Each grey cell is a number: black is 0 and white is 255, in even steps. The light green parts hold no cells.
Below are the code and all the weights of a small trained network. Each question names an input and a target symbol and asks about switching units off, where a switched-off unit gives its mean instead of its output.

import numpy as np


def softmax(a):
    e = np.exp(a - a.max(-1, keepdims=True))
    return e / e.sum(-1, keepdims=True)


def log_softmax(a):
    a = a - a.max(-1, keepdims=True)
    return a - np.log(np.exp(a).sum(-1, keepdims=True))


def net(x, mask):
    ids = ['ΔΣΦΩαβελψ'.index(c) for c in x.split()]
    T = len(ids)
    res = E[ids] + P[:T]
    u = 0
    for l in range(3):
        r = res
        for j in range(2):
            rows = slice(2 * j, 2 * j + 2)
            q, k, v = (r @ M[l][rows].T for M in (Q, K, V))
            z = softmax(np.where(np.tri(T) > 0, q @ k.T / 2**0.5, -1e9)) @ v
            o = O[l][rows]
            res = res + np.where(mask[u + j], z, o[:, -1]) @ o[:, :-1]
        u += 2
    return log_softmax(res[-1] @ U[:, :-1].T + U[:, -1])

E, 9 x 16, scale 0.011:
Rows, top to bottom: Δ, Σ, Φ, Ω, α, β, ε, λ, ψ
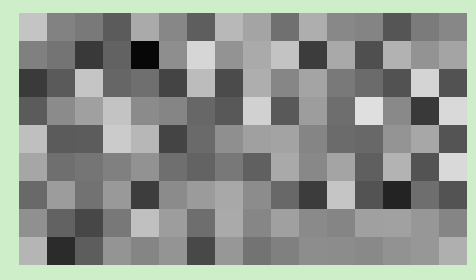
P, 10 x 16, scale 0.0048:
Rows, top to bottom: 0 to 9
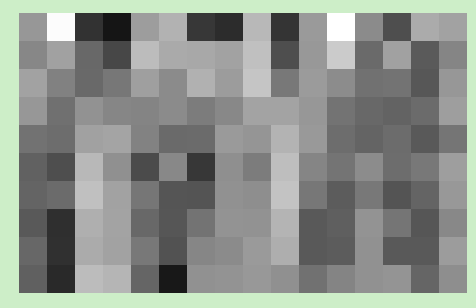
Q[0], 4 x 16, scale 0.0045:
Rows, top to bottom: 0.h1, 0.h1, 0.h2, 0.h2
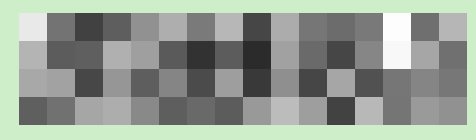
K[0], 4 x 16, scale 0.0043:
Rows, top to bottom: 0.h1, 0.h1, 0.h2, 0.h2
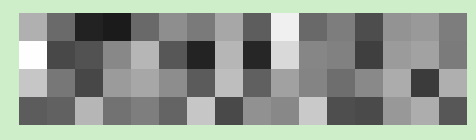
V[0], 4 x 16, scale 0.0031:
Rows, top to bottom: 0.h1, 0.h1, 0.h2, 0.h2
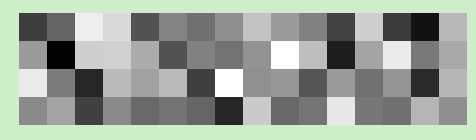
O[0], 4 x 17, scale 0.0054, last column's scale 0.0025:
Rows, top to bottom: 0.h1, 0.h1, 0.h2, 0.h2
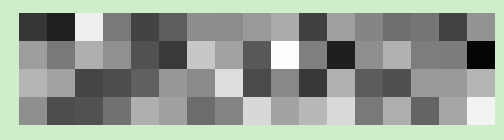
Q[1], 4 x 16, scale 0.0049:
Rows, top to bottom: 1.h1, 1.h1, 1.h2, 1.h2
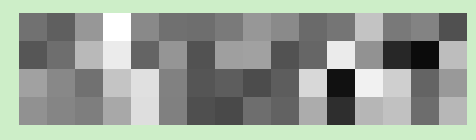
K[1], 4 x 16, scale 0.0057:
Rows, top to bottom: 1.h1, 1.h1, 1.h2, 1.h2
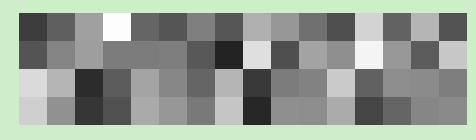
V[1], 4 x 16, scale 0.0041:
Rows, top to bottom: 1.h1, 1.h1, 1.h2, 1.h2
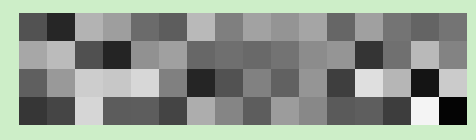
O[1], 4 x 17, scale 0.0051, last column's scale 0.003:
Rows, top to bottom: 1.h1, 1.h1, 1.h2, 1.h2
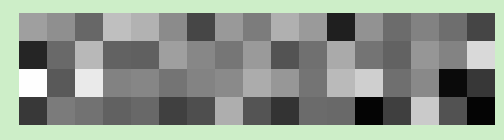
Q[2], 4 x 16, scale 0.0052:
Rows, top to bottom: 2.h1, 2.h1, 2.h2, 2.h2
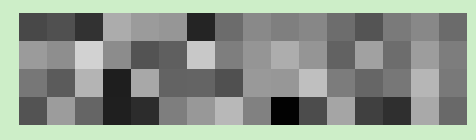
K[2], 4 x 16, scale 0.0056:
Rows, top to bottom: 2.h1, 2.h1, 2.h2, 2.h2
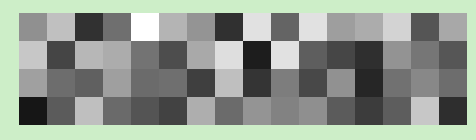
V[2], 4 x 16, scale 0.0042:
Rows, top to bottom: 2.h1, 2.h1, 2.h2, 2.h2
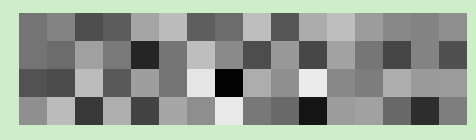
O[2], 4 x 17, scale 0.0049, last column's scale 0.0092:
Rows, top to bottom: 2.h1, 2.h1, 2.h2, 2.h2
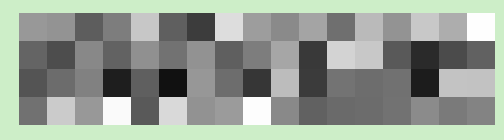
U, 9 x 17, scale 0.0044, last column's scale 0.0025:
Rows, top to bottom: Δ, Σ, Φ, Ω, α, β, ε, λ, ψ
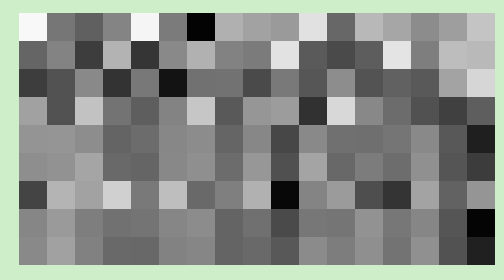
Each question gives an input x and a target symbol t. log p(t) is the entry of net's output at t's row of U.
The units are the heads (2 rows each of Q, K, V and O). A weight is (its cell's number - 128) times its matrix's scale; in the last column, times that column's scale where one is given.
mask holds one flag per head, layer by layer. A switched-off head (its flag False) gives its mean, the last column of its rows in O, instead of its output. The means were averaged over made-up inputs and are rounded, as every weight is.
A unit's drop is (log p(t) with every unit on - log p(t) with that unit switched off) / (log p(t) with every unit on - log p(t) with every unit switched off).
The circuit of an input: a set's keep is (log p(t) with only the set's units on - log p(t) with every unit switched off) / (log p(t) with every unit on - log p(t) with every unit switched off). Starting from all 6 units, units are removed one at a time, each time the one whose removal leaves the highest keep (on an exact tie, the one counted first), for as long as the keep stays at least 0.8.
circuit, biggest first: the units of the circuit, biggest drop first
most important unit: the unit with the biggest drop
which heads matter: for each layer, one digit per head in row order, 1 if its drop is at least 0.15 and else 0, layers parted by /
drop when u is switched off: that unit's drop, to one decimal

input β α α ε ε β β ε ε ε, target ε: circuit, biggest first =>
(2.h2, 1.h2)
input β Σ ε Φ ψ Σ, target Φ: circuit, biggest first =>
(2.h2, 1.h2)
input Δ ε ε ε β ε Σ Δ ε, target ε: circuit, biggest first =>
(2.h2, 0.h1)
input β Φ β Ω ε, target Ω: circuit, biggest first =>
(1.h2, 2.h1, 0.h1)
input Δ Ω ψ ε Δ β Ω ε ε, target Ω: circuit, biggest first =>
(1.h2, 2.h1)
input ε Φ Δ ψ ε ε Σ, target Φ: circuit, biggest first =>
(2.h2, 1.h2, 0.h2)
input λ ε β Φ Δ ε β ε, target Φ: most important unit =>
2.h2
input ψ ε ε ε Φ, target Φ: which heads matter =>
10 / 01 / 01
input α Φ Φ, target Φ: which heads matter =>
00 / 01 / 01
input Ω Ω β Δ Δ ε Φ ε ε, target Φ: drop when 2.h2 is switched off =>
0.5
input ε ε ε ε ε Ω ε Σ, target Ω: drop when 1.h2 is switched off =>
0.7
